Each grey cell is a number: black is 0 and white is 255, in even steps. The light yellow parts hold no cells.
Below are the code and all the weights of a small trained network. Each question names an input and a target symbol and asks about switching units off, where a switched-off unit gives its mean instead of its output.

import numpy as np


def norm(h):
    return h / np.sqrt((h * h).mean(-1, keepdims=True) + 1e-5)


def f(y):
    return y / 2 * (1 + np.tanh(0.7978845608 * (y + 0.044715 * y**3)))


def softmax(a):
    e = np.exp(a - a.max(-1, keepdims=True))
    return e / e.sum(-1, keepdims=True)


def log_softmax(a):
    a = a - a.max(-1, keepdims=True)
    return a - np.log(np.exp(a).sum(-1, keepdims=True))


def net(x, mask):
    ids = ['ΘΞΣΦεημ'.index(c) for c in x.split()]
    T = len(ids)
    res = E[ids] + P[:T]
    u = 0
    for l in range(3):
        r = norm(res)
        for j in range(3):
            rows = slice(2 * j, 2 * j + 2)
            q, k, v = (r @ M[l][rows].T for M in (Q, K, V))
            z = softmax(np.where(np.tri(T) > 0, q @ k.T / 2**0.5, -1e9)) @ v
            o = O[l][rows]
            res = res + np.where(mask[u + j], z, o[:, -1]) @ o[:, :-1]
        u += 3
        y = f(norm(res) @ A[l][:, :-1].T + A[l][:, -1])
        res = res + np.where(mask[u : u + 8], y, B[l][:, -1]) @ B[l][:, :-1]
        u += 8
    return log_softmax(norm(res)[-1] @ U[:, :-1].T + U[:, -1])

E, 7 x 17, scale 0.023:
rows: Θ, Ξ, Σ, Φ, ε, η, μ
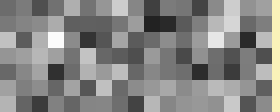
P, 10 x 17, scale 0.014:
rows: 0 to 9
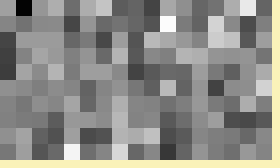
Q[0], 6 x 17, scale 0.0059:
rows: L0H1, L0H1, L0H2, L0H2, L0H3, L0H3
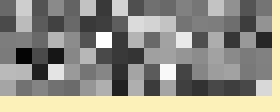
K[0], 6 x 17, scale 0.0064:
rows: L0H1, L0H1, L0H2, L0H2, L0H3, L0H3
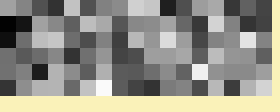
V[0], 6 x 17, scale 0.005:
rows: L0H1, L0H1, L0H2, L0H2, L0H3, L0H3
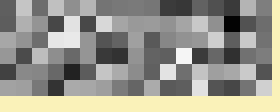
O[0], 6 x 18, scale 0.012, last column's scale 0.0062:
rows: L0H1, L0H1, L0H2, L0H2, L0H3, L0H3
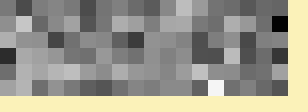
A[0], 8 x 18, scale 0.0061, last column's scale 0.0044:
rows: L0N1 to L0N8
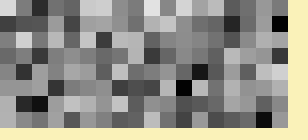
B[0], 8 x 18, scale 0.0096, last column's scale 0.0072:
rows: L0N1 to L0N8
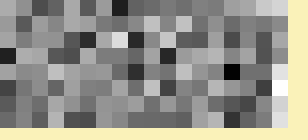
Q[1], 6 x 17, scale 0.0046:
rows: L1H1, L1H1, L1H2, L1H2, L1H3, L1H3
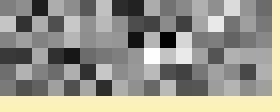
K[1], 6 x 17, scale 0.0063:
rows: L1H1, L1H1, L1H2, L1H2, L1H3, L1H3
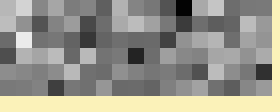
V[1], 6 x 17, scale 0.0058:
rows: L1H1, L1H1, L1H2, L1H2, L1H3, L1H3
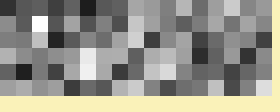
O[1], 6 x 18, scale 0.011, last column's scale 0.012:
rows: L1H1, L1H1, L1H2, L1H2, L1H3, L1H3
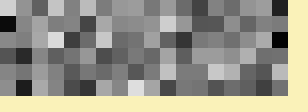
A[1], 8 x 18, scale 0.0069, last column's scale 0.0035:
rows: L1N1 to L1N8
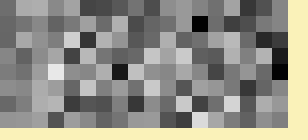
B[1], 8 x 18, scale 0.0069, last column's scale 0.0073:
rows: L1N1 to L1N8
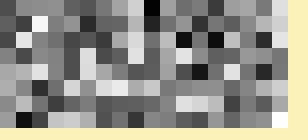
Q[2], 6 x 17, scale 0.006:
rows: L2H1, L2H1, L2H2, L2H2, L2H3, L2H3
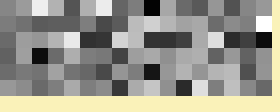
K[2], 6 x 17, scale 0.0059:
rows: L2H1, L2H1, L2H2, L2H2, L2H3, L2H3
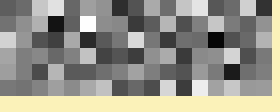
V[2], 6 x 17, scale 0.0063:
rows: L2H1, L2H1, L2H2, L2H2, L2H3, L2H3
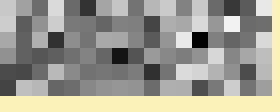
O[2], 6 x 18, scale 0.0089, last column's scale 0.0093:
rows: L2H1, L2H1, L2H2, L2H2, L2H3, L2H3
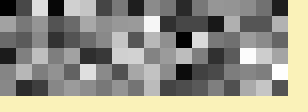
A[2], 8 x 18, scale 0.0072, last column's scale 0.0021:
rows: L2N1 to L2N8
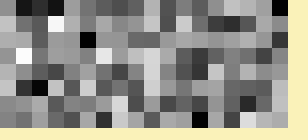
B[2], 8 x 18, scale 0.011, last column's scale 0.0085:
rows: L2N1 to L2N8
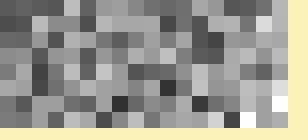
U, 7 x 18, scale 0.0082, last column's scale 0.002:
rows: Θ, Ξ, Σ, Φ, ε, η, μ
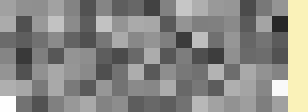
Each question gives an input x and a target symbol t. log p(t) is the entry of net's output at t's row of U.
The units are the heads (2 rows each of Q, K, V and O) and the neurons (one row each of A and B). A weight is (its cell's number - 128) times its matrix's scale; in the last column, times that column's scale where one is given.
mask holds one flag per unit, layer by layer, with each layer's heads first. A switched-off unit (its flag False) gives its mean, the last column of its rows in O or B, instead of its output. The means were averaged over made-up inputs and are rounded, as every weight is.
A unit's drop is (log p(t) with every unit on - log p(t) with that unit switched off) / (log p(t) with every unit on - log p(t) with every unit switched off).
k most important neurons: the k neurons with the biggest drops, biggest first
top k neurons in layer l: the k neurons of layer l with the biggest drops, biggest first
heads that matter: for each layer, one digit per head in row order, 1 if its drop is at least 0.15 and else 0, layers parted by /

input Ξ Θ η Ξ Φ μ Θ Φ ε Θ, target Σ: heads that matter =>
000 / 000 / 010
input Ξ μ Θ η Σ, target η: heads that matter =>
100 / 000 / 000
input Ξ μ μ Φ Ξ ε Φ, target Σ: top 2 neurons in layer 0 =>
[L0N1 L0N8]
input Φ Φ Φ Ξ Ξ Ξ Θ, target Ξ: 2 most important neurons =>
[L0N5 L2N2]
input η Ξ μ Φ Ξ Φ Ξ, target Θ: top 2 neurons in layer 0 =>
[L0N8 L0N6]
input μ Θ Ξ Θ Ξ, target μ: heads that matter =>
000 / 000 / 000
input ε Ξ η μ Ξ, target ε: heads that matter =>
100 / 100 / 010
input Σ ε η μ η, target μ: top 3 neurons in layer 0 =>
[L0N3 L0N7 L0N8]
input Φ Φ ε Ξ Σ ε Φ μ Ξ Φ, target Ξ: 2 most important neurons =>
[L2N2 L0N8]
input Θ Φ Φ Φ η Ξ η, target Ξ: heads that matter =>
101 / 001 / 000
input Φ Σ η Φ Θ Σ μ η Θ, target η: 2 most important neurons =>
[L1N3 L2N4]
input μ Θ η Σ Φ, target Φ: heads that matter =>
000 / 000 / 100
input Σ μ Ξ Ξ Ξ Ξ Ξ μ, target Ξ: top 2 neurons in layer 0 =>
[L0N1 L0N7]
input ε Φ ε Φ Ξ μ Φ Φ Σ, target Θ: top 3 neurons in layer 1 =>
[L1N7 L1N6 L1N1]
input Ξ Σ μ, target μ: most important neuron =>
[L2N6]
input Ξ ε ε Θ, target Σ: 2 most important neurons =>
[L1N2 L0N4]
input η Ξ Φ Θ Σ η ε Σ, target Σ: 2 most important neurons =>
[L1N2 L0N6]
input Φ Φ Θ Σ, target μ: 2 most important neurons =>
[L2N6 L1N2]
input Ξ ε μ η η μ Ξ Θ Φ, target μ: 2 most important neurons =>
[L0N7 L0N3]
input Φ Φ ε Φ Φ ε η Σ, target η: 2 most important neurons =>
[L1N3 L2N4]
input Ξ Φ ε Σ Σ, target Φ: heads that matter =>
000 / 001 / 100
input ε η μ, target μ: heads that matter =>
000 / 100 / 000
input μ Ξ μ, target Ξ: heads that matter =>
000 / 000 / 110
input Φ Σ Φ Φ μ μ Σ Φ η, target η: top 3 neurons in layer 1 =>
[L1N3 L1N7 L1N2]
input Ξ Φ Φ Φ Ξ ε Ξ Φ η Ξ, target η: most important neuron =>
[L2N4]
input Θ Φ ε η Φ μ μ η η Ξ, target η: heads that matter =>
100 / 000 / 000
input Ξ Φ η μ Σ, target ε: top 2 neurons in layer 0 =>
[L0N1 L0N7]
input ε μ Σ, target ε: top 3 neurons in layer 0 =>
[L0N1 L0N8 L0N7]
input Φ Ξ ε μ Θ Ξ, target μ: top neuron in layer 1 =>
[L1N2]
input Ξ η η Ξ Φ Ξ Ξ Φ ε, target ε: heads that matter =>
001 / 000 / 000
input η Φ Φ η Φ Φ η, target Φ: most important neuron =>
[L2N3]
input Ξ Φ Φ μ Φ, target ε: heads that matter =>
000 / 000 / 010
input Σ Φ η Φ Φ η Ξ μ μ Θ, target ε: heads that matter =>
000 / 000 / 000
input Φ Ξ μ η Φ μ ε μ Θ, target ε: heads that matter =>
010 / 000 / 100
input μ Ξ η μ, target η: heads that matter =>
100 / 000 / 110
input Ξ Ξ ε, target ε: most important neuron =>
[L2N8]
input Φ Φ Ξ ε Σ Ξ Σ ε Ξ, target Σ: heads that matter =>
010 / 000 / 010
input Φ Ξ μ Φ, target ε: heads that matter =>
010 / 000 / 010
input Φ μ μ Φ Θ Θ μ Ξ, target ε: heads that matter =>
000 / 000 / 010
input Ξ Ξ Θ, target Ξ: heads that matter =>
000 / 000 / 100
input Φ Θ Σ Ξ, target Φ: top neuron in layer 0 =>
[L0N5]
